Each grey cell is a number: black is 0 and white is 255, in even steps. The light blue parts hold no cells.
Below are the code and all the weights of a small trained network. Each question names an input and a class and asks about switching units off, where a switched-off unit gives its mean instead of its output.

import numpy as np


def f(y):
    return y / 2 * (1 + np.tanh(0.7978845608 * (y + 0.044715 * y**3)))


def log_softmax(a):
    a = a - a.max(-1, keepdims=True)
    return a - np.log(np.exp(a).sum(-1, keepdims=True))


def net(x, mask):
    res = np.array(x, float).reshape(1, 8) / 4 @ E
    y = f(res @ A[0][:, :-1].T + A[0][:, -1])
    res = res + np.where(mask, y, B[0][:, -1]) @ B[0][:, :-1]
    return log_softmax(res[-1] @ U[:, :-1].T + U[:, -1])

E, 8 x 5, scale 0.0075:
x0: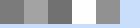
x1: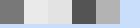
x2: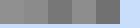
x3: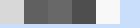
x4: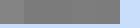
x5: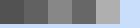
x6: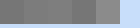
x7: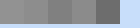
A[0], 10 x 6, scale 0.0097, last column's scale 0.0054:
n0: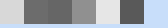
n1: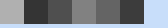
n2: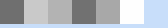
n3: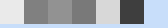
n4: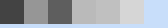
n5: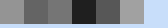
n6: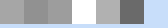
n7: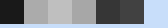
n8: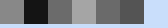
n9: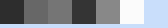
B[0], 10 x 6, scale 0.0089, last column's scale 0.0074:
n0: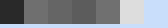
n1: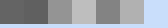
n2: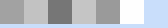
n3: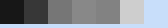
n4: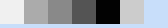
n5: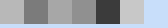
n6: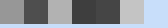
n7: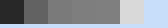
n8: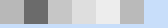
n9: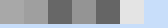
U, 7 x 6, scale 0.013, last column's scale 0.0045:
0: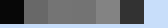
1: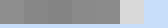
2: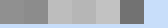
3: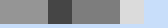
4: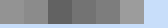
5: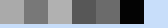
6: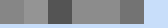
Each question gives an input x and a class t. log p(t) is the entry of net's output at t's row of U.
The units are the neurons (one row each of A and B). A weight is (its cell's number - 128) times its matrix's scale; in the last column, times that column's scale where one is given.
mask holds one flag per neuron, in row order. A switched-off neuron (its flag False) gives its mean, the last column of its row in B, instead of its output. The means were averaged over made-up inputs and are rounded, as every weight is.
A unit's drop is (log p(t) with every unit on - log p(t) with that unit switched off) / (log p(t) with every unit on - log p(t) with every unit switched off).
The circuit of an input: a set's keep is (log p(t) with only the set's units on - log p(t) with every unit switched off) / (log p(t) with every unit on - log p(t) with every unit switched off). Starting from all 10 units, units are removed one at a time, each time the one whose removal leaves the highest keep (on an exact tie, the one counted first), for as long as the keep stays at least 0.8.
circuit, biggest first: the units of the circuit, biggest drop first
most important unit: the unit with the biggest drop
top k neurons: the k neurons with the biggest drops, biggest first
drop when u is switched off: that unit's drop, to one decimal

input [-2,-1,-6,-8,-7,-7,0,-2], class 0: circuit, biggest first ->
[n7]
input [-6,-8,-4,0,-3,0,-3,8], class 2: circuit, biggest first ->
[n8 n1]
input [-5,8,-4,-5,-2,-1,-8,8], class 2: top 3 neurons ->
[n2 n4 n0]
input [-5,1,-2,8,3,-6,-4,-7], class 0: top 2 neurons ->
[n3 n0]
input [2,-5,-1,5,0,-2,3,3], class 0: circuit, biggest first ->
[n0 n2]
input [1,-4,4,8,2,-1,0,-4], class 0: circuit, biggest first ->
[n0 n3]
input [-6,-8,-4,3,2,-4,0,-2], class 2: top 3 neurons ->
[n8 n1 n4]
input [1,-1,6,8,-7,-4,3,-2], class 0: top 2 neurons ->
[n3 n0]
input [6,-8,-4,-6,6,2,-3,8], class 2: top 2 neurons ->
[n8 n0]
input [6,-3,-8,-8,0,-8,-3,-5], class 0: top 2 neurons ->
[n7 n2]
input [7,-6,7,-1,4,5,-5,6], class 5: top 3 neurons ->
[n6 n4 n2]
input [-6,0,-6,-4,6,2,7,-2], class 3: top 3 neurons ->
[n9 n6 n8]
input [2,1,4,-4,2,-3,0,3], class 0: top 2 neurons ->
[n7 n9]
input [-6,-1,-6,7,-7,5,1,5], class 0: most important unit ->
n3
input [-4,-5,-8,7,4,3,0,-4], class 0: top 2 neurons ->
[n0 n3]
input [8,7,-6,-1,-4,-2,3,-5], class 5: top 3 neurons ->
[n4 n6 n8]
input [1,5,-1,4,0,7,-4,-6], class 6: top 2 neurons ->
[n8 n2]
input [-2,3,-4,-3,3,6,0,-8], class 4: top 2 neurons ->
[n8 n9]
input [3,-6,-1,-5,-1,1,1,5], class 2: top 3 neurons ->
[n8 n0 n3]
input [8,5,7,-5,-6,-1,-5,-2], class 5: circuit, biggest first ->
[n6]
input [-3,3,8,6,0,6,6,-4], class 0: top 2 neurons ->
[n3 n0]
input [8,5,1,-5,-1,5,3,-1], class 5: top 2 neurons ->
[n4 n6]
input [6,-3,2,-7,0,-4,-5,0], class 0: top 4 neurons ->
[n7 n2 n9 n5]
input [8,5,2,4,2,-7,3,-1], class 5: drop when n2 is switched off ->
-0.1
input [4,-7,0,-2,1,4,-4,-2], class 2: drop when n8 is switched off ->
1.0
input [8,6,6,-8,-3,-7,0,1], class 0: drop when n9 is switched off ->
0.2
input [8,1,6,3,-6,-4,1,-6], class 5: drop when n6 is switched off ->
0.6
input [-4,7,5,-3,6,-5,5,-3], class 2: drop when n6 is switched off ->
0.2
